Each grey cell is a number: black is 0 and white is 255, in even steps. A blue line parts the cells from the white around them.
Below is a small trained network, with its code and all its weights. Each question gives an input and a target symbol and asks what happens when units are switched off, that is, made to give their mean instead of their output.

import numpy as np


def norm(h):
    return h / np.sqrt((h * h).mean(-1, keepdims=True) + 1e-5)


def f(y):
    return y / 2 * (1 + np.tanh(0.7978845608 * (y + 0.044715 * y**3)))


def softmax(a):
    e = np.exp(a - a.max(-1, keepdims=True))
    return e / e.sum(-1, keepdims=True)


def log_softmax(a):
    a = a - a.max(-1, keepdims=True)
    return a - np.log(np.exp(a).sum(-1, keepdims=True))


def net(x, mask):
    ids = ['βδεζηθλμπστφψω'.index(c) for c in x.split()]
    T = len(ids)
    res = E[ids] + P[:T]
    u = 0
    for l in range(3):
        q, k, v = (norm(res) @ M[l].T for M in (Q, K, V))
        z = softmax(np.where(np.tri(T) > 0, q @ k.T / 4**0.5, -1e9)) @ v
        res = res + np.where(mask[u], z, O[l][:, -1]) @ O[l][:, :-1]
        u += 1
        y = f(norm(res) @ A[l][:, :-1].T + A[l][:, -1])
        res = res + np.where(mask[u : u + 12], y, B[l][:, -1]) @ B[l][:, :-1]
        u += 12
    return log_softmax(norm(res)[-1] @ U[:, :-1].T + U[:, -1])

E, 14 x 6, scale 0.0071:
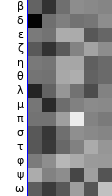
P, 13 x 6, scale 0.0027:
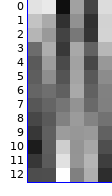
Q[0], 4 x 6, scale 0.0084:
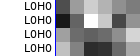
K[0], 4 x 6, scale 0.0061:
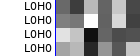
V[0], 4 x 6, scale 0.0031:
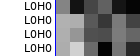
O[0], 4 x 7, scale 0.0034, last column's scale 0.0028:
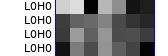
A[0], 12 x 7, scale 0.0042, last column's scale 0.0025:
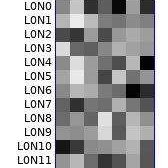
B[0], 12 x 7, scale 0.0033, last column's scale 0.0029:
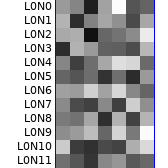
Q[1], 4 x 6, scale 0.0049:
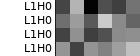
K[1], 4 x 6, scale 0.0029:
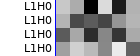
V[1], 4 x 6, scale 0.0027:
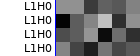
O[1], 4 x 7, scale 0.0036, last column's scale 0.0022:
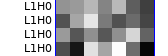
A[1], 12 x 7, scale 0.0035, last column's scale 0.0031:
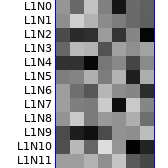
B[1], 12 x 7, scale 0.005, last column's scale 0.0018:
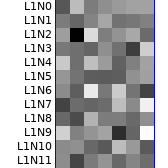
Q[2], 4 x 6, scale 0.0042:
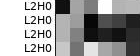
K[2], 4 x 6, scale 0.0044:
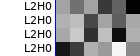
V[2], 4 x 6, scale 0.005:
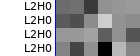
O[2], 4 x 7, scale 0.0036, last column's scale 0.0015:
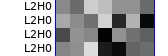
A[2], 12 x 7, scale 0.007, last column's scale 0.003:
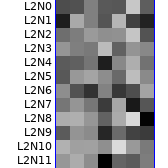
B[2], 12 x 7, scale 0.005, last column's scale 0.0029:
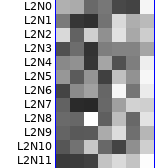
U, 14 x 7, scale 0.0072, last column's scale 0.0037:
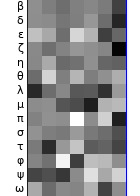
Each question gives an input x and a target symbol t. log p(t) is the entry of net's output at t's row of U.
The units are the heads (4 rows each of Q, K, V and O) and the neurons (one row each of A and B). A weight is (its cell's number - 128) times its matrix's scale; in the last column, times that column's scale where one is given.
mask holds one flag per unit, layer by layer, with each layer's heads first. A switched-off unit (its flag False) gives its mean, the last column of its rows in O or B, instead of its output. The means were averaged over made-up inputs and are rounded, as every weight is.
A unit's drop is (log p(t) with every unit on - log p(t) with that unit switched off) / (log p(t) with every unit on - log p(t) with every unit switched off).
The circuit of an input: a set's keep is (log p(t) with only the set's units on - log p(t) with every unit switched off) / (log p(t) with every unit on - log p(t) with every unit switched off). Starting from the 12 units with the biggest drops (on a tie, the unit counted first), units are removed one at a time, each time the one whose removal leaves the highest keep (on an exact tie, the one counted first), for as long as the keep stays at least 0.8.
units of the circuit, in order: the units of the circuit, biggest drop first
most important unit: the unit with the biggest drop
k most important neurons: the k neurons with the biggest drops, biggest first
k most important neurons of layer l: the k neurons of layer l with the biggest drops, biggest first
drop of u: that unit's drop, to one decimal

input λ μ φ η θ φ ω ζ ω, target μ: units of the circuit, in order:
L2N11; L2N0
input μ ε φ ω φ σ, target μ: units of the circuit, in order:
L2N11; L2N9; L2N0
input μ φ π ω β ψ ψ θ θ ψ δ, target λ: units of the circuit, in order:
L0H0; L1N4; L2N11
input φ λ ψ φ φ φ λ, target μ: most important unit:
L2N0
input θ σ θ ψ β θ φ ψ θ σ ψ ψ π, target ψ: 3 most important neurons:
L1N9; L1N10; L2N1
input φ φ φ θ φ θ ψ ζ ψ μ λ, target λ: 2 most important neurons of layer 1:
L1N4; L1N2
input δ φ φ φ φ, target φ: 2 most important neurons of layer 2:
L2N8; L2N5
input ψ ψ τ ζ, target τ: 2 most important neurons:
L1N2; L1N4
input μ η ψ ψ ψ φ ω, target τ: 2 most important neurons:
L1N2; L1N4
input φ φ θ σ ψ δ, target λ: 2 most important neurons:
L2N6; L1N4
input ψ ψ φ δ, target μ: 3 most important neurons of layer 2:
L2N8; L2N0; L2N11
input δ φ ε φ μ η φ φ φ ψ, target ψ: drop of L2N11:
0.1
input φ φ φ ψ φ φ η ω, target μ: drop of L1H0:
0.0
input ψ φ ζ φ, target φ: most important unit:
L0H0
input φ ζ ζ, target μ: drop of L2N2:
0.1
